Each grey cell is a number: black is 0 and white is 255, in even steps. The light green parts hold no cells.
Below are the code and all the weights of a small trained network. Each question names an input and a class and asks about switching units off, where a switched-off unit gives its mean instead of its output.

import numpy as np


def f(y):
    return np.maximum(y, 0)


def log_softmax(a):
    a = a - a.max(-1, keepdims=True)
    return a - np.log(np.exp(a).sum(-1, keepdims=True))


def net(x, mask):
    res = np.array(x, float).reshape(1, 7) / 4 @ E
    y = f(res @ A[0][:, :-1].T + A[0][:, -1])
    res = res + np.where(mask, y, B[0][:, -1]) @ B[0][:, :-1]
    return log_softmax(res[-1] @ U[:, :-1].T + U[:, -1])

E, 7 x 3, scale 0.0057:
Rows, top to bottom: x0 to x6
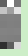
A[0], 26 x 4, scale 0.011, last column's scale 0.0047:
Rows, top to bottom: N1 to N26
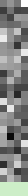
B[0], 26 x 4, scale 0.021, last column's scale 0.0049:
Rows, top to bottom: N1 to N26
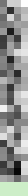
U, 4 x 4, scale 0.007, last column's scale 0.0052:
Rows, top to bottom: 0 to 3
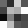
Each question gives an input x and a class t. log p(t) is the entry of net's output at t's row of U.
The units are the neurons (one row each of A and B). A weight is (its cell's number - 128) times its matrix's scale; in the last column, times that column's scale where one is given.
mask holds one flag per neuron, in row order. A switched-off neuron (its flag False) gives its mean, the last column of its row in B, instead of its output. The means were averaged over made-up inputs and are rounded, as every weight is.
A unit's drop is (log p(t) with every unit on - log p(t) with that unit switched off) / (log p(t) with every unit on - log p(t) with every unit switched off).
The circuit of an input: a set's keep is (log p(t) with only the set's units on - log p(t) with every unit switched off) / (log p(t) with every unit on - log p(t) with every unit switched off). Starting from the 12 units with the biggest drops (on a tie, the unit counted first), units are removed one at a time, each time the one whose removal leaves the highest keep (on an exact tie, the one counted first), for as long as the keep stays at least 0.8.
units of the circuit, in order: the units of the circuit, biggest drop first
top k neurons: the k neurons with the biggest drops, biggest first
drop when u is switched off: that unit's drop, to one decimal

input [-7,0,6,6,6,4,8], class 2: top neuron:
(N24)
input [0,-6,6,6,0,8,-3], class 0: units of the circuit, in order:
(N22, N14)
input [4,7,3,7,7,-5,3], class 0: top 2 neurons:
(N9, N5)
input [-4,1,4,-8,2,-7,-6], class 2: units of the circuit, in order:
(N25, N6)
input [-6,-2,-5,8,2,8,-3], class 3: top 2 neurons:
(N20, N19)
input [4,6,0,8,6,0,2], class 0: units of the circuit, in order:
(N9, N5)
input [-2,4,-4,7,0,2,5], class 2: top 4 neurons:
(N24, N14, N22, N11)
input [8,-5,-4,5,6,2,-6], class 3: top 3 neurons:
(N16, N12, N24)
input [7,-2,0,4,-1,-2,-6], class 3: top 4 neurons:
(N16, N12, N24, N26)
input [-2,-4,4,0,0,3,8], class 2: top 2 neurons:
(N24, N11)
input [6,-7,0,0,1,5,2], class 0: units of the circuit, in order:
(N14, N2)
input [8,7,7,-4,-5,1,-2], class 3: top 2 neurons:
(N16, N26)
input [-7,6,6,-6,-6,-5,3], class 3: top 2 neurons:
(N20, N22)
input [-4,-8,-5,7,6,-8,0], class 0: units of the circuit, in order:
(N22)
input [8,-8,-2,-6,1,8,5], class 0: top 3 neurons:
(N14, N2, N22)
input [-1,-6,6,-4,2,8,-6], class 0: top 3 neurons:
(N22, N14, N24)
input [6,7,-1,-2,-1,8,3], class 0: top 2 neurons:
(N9, N5)
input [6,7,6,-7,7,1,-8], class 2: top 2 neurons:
(N6, N25)
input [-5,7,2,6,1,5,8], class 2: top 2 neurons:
(N24, N11)
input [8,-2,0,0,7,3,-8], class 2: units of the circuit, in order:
(N25)
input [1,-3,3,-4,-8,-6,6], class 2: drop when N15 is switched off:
0.1
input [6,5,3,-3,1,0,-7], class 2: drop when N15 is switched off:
-0.1
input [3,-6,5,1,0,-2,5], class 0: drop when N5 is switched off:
-0.1
